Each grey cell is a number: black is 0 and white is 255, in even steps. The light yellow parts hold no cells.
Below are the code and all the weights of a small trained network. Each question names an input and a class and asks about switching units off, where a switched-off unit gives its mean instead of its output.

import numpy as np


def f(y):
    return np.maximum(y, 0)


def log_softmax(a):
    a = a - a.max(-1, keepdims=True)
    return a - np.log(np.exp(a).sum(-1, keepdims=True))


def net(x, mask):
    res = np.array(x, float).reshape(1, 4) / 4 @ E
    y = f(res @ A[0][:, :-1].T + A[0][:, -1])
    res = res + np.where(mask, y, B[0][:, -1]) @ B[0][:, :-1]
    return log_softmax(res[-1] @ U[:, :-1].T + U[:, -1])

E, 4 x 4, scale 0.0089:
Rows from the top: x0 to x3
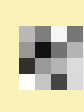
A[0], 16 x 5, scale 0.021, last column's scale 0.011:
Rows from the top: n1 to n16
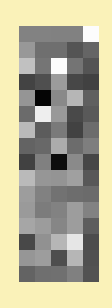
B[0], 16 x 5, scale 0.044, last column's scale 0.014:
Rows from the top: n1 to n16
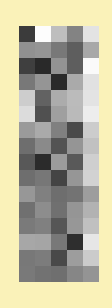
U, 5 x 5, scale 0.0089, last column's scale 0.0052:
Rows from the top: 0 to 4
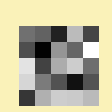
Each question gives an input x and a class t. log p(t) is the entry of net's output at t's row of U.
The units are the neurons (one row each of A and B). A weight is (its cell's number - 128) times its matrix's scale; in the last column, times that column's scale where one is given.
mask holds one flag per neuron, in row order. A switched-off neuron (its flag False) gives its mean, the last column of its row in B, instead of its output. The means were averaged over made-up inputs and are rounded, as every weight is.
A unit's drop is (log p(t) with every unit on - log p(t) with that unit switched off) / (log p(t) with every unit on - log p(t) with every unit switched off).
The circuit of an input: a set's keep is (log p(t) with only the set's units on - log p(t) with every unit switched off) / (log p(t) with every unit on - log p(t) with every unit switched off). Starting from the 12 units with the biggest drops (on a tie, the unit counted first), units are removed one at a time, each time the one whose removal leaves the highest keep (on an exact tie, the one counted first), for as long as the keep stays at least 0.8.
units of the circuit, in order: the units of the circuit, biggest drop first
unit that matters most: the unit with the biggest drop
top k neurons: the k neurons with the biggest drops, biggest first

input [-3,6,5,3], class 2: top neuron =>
(n5)
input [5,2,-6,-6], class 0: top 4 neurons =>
(n4, n14, n8, n9)
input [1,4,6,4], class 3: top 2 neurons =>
(n14, n6)
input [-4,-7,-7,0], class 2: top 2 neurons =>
(n6, n14)
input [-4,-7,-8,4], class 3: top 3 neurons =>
(n5, n7, n2)
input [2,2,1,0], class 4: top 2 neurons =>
(n6, n9)
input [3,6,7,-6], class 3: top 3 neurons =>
(n14, n6, n10)
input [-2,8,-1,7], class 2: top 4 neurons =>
(n5, n4, n8, n3)
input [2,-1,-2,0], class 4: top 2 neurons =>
(n14, n9)
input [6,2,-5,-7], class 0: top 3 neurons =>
(n4, n8, n9)
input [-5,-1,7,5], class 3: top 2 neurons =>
(n14, n3)
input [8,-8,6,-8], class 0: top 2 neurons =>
(n4, n8)
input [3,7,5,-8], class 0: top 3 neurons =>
(n4, n8, n6)
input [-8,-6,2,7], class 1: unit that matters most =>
n9
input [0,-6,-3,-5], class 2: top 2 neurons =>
(n6, n10)
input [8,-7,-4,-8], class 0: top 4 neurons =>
(n4, n8, n9, n5)
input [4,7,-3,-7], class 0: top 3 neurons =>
(n4, n6, n8)
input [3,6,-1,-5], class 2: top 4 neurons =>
(n5, n10, n15, n13)
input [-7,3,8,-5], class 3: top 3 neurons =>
(n14, n3, n4)
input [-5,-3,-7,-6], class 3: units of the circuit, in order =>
(n7)
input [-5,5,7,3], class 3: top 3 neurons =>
(n14, n3, n6)
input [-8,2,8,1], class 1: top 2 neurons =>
(n9, n7)
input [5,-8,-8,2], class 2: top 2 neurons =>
(n6, n14)
